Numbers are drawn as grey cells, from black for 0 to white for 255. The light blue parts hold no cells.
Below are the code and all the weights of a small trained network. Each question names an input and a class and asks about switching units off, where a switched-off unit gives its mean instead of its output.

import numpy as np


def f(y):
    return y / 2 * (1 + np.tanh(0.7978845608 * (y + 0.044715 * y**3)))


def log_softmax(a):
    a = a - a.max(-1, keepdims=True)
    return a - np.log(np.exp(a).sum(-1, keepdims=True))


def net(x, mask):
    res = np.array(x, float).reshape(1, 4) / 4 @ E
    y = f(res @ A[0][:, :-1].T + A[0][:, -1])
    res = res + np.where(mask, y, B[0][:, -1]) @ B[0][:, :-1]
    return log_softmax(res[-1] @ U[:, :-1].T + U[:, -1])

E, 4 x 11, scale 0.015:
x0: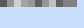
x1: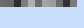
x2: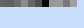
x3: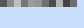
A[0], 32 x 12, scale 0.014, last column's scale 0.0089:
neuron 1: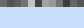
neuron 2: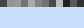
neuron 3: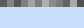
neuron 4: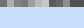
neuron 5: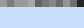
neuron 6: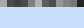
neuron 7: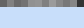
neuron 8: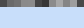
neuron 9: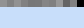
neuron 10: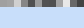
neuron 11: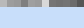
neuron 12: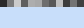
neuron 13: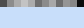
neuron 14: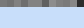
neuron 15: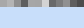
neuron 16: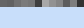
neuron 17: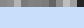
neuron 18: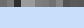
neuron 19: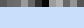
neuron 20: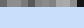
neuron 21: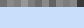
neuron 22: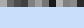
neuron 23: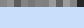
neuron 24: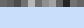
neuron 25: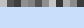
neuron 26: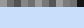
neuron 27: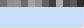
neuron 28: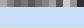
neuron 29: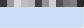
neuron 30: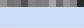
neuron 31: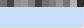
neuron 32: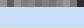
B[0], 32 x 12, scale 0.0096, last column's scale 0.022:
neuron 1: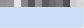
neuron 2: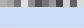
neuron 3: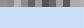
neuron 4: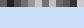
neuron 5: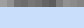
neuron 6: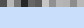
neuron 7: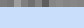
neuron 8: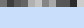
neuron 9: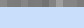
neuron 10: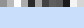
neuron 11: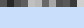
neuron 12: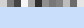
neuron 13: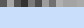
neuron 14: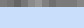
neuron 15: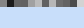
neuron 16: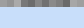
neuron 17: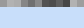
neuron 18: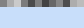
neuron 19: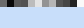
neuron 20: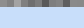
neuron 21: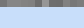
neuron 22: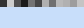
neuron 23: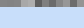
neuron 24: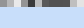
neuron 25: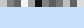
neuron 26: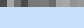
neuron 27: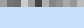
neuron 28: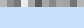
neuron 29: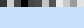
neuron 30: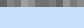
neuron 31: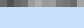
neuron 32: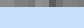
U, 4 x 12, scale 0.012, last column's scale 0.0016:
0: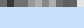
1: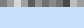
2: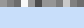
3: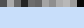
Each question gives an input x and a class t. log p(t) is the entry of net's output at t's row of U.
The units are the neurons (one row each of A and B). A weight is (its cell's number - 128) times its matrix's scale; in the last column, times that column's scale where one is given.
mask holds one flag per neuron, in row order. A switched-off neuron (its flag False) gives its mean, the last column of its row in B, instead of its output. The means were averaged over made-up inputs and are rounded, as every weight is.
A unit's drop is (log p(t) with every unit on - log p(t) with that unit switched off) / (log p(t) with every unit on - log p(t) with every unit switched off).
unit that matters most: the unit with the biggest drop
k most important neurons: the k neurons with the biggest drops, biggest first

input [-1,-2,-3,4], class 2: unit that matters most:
neuron 19
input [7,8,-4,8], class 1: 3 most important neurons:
[neuron 24; neuron 1; neuron 25]
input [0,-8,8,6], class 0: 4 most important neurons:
[neuron 19; neuron 8; neuron 24; neuron 1]
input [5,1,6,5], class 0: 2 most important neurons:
[neuron 19; neuron 8]
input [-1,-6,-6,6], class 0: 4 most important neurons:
[neuron 4; neuron 15; neuron 11; neuron 24]
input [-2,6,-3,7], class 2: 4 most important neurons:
[neuron 12; neuron 2; neuron 10; neuron 27]
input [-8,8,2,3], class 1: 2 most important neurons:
[neuron 24; neuron 18]
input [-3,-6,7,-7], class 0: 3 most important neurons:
[neuron 19; neuron 12; neuron 8]
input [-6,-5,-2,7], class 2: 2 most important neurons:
[neuron 12; neuron 29]
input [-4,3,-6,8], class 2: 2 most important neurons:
[neuron 12; neuron 2]
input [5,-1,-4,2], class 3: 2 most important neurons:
[neuron 29; neuron 19]
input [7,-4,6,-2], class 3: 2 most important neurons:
[neuron 29; neuron 13]
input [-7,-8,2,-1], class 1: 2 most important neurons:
[neuron 10; neuron 29]
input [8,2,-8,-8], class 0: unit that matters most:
neuron 11
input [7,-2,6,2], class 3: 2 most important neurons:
[neuron 29; neuron 13]
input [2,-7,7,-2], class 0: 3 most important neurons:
[neuron 19; neuron 8; neuron 24]
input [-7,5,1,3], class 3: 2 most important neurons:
[neuron 22; neuron 6]
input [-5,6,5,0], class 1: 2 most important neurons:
[neuron 24; neuron 18]
